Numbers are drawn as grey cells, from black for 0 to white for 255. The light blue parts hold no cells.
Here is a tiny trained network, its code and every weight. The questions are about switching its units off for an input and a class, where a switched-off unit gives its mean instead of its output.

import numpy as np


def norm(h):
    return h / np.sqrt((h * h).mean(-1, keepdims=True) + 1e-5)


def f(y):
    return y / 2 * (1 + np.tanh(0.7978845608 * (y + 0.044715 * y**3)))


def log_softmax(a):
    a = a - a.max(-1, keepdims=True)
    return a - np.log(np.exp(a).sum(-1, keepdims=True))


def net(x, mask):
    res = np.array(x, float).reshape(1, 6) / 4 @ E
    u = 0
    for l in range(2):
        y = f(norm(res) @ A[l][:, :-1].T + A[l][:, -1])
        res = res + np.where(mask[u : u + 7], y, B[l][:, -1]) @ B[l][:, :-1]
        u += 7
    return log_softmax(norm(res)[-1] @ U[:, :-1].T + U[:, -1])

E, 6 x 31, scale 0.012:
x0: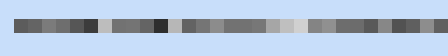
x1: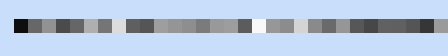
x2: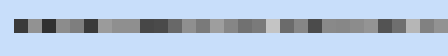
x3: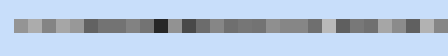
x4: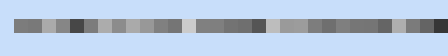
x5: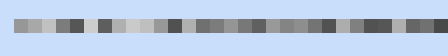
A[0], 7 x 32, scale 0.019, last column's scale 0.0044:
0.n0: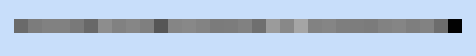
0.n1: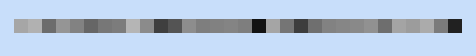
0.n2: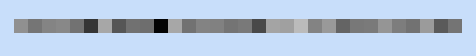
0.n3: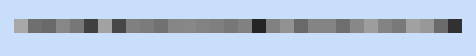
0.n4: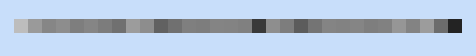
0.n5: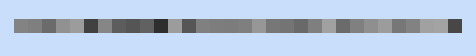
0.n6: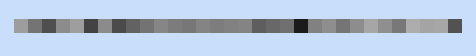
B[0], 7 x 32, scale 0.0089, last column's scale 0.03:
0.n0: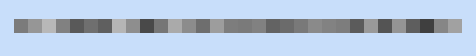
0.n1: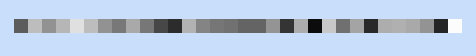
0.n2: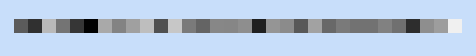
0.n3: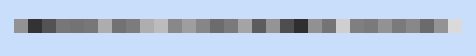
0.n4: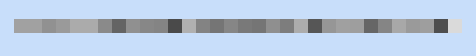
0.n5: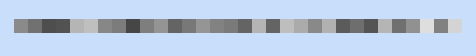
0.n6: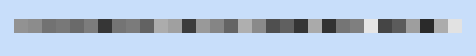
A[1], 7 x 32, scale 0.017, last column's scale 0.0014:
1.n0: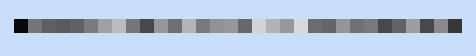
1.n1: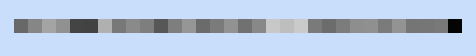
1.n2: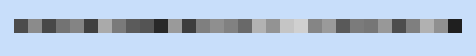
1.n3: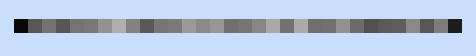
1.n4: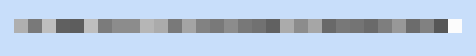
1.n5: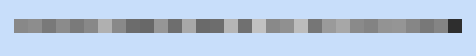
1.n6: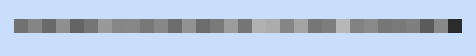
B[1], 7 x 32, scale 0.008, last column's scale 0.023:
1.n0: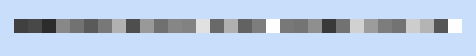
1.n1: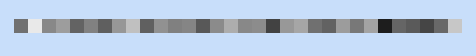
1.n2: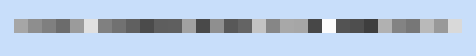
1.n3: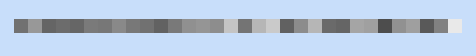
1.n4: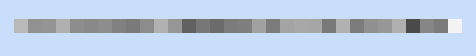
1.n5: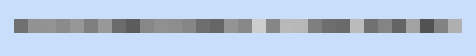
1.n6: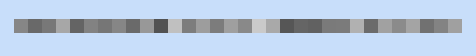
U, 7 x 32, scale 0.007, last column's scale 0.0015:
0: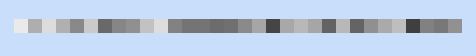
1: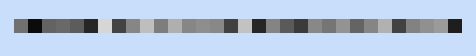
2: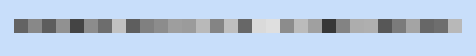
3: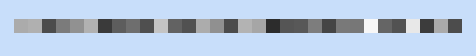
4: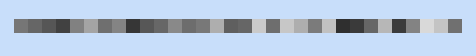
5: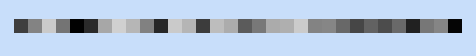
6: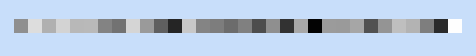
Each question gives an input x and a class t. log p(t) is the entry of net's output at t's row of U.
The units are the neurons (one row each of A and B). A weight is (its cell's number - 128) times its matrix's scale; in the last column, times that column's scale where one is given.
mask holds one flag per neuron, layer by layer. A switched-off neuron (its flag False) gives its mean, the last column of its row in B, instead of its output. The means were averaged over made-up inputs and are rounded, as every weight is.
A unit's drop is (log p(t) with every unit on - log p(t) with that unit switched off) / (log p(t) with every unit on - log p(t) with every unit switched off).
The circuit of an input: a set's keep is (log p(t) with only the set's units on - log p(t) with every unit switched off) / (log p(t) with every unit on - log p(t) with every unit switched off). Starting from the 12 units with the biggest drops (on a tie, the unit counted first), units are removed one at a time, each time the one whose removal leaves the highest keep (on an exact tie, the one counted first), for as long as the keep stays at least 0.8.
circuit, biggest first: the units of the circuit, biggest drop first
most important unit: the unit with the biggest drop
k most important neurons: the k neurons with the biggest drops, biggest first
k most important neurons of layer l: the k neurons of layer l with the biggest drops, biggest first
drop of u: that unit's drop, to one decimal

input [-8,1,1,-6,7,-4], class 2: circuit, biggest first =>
(0.n1)
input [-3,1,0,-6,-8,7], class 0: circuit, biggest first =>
(0.n1, 1.n0)
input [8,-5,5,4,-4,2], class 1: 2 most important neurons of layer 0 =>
(0.n2, 0.n3)
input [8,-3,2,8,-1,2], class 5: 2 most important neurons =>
(0.n2, 0.n0)
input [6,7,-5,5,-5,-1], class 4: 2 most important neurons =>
(1.n2, 0.n5)
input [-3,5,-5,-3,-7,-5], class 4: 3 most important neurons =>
(0.n6, 0.n3, 0.n4)
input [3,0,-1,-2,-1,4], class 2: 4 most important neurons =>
(0.n1, 0.n2, 0.n6, 0.n4)
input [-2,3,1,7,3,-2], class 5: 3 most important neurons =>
(0.n2, 0.n0, 1.n1)
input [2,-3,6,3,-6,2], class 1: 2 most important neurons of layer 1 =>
(1.n2, 1.n1)
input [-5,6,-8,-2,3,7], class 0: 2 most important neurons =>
(1.n4, 0.n1)
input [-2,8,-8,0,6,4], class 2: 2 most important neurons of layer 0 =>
(0.n2, 0.n4)
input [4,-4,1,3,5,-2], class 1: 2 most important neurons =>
(0.n2, 0.n3)
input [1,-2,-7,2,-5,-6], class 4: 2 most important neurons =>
(0.n5, 0.n4)
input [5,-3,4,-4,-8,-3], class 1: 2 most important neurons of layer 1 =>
(1.n1, 1.n3)
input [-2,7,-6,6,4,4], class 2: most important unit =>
0.n2
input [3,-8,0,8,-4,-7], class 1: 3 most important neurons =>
(0.n2, 0.n3, 0.n6)
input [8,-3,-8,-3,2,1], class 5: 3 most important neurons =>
(0.n2, 0.n6, 1.n1)
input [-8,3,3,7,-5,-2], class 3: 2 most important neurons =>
(0.n6, 0.n2)
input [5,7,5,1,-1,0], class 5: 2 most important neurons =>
(0.n2, 1.n2)
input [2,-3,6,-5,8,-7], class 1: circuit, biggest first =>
(0.n3)
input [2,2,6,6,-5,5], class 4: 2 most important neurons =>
(0.n5, 1.n2)
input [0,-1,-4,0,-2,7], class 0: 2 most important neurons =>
(0.n1, 1.n4)
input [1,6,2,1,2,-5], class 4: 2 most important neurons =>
(1.n2, 0.n5)
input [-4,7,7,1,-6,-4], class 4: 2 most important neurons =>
(1.n2, 0.n5)
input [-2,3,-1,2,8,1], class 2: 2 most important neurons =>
(0.n2, 0.n1)
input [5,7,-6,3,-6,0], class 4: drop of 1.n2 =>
0.3
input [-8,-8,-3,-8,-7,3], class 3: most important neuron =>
(0.n6)
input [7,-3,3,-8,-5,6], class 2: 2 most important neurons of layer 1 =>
(1.n3, 1.n2)
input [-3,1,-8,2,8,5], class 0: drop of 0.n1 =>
0.5
